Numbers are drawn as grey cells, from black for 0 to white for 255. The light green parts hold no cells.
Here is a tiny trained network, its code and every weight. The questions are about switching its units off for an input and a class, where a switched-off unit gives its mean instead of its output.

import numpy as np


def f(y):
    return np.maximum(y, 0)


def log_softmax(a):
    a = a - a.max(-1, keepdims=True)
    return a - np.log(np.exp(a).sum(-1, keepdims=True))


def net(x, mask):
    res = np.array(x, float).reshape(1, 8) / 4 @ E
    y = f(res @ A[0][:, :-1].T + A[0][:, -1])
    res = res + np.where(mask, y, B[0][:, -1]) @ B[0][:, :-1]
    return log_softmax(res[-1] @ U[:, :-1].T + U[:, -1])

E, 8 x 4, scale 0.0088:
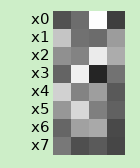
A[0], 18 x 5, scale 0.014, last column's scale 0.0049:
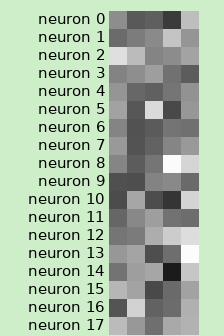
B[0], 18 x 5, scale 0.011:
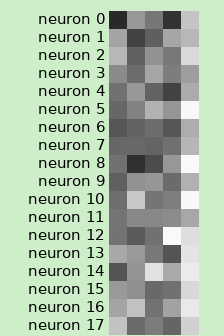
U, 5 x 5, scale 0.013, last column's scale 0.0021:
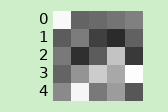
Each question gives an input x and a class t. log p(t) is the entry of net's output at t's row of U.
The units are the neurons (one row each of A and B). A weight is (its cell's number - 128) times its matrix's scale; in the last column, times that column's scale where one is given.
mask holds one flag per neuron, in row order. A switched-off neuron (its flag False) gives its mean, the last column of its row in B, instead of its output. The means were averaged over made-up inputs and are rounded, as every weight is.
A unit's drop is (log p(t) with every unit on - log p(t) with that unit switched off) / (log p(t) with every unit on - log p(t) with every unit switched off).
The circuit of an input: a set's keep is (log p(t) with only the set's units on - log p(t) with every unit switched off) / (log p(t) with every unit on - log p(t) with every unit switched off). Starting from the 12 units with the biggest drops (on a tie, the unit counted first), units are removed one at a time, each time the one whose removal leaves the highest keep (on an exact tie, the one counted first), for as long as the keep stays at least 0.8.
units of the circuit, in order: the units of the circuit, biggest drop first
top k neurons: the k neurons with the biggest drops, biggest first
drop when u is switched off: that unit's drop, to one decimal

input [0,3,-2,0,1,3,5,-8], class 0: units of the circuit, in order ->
[neuron 2; neuron 10]
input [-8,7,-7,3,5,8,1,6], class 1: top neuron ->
[neuron 0]
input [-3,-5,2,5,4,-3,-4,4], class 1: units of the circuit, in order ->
[neuron 14; neuron 12]
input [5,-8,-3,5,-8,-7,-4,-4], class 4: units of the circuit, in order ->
[neuron 10; neuron 16]
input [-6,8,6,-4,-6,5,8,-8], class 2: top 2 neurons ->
[neuron 12; neuron 8]
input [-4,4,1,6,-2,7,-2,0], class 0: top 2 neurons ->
[neuron 2; neuron 17]
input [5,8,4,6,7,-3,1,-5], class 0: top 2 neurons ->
[neuron 2; neuron 17]
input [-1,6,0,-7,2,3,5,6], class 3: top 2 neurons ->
[neuron 5; neuron 8]
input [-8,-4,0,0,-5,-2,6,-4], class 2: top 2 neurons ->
[neuron 8; neuron 1]
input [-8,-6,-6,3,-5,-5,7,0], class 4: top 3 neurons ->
[neuron 16; neuron 10; neuron 8]
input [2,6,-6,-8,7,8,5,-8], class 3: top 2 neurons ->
[neuron 5; neuron 14]
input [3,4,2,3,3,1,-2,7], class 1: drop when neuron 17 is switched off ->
-0.1
